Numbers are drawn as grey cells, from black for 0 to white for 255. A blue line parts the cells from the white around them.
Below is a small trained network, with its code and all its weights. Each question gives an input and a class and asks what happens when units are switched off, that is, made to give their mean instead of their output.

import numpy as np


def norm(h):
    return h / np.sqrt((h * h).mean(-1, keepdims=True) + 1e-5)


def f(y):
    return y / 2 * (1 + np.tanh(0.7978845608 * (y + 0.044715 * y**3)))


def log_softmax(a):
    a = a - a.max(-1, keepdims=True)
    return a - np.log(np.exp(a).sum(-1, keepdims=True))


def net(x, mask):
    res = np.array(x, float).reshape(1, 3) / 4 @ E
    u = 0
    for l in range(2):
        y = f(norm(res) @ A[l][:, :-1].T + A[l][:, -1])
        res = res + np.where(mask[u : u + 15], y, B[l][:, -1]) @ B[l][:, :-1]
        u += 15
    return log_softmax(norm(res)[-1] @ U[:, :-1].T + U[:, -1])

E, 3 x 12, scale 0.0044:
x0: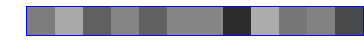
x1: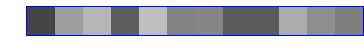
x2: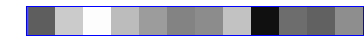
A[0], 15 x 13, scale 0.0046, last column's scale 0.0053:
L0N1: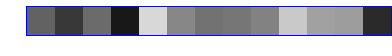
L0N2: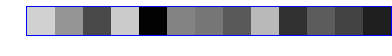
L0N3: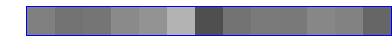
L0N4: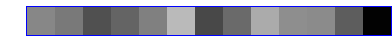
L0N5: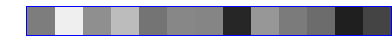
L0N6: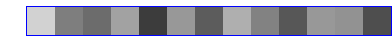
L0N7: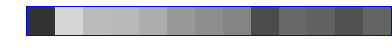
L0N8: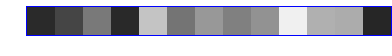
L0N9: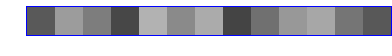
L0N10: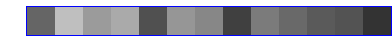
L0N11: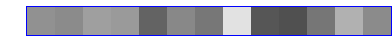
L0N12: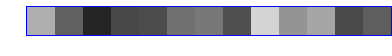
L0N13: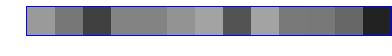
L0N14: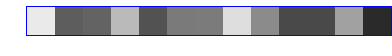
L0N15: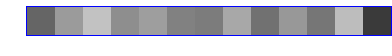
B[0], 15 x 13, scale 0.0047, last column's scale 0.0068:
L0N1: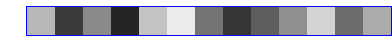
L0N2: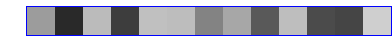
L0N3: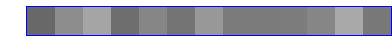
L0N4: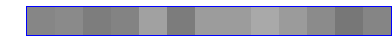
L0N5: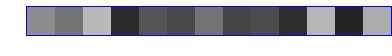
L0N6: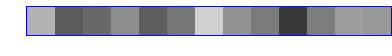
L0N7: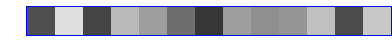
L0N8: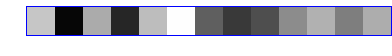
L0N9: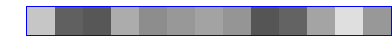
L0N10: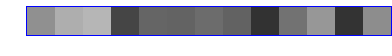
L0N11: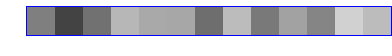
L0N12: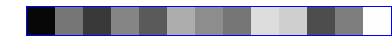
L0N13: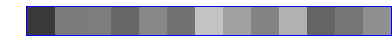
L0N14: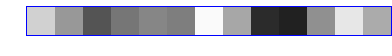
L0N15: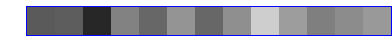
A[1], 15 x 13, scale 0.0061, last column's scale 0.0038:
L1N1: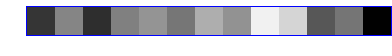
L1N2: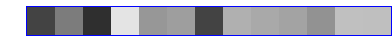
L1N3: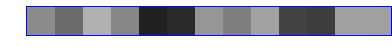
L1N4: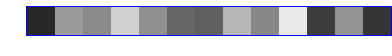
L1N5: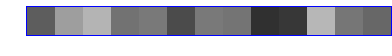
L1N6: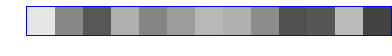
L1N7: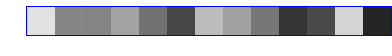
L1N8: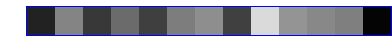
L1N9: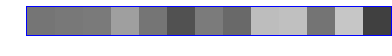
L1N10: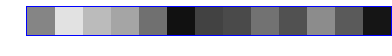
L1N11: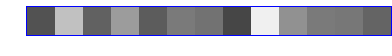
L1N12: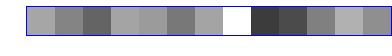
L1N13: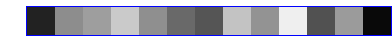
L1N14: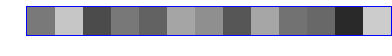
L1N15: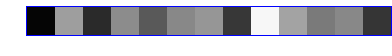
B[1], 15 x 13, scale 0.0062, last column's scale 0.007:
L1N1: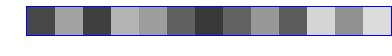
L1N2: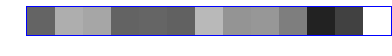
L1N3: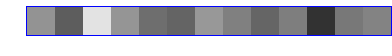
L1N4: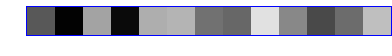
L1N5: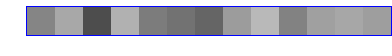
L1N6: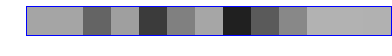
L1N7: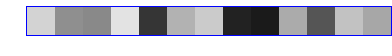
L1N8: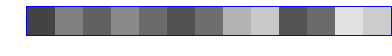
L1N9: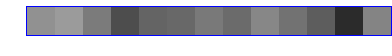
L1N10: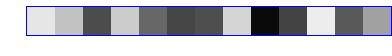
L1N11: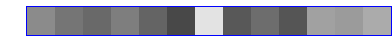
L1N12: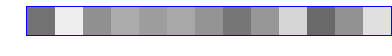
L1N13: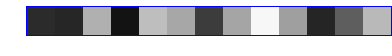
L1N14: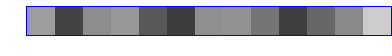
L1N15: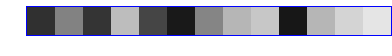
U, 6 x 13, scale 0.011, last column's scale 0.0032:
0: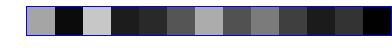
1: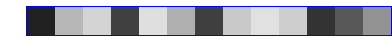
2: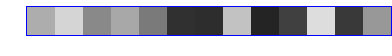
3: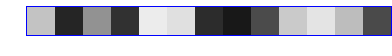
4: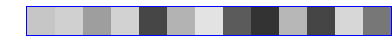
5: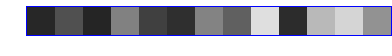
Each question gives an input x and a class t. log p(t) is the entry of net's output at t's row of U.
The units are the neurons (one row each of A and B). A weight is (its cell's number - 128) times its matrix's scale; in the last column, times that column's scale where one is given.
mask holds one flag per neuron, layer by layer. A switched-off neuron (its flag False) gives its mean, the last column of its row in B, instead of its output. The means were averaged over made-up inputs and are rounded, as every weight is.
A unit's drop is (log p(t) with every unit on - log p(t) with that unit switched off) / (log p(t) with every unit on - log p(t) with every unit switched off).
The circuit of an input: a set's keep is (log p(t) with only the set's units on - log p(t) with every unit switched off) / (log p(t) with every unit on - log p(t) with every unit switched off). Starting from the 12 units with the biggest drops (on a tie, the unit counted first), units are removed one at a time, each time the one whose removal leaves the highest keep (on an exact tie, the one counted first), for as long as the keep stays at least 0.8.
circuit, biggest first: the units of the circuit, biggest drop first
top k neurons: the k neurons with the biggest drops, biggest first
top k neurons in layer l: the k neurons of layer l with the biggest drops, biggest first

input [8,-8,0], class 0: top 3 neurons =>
L0N2; L0N7; L0N5
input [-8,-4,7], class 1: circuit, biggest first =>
L1N13
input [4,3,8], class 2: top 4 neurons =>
L1N10; L0N12; L0N5; L0N2
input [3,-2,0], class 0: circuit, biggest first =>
L0N2; L0N5
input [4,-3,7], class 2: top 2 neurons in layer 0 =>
L0N12; L0N5
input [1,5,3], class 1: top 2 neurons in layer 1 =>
L1N13; L1N4
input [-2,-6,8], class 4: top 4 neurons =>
L0N12; L0N14; L1N7; L1N6
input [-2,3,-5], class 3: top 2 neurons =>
L0N8; L0N1
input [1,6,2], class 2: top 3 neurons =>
L0N12; L0N11; L0N2
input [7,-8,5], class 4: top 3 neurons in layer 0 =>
L0N14; L0N12; L0N6
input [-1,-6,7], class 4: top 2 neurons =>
L0N14; L0N12
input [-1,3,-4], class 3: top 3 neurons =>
L0N8; L0N1; L0N7
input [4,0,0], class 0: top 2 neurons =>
L0N5; L0N2
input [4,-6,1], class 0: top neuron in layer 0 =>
L0N2
